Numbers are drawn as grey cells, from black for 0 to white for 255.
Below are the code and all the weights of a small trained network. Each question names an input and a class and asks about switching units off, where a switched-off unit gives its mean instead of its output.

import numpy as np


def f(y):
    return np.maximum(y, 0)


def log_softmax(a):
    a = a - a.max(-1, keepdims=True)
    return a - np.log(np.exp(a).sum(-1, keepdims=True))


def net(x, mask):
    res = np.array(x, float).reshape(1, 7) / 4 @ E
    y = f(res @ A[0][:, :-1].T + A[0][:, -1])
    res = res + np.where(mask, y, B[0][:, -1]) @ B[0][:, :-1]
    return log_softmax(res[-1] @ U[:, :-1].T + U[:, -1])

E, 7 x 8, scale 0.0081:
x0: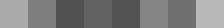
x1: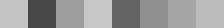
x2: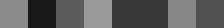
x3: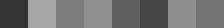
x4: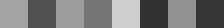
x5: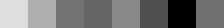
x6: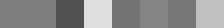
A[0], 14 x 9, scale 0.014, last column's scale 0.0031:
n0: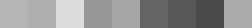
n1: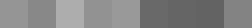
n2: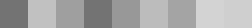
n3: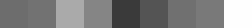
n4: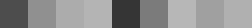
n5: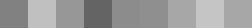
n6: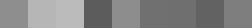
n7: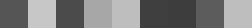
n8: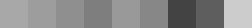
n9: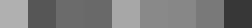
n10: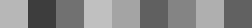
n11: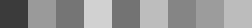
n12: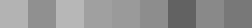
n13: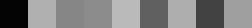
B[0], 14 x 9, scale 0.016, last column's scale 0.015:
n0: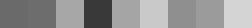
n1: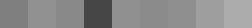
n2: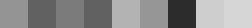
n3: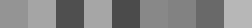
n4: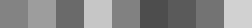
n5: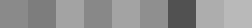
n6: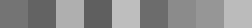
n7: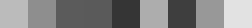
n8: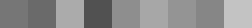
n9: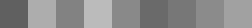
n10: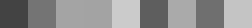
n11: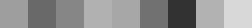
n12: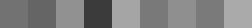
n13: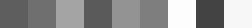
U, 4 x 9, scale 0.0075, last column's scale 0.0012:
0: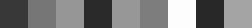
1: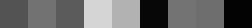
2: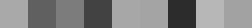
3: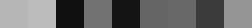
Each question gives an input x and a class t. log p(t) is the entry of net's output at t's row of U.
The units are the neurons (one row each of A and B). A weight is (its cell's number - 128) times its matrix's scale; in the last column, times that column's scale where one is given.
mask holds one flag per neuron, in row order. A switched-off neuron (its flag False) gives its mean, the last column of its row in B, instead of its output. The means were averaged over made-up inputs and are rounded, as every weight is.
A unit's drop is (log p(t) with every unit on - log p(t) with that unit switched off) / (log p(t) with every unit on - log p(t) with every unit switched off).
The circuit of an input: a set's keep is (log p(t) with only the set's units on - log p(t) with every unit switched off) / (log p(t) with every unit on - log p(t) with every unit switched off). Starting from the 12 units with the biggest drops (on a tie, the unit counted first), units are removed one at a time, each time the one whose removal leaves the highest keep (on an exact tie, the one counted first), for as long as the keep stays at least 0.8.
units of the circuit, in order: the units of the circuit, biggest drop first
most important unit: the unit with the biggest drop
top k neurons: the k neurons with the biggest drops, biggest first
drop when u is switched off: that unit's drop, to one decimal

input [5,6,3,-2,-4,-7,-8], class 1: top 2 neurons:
(n7; n4)
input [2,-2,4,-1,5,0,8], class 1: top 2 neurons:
(n13; n10)
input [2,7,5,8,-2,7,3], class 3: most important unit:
n3
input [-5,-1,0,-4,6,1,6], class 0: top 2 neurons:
(n2; n11)
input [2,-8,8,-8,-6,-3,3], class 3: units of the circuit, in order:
(n2; n0; n6)
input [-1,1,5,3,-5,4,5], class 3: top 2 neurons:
(n3; n6)
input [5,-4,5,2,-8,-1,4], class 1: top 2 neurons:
(n7; n11)
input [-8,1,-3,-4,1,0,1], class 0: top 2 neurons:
(n7; n11)
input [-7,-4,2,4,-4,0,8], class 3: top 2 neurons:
(n7; n10)
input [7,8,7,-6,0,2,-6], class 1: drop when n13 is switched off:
0.2
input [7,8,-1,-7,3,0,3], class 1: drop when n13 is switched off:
0.2
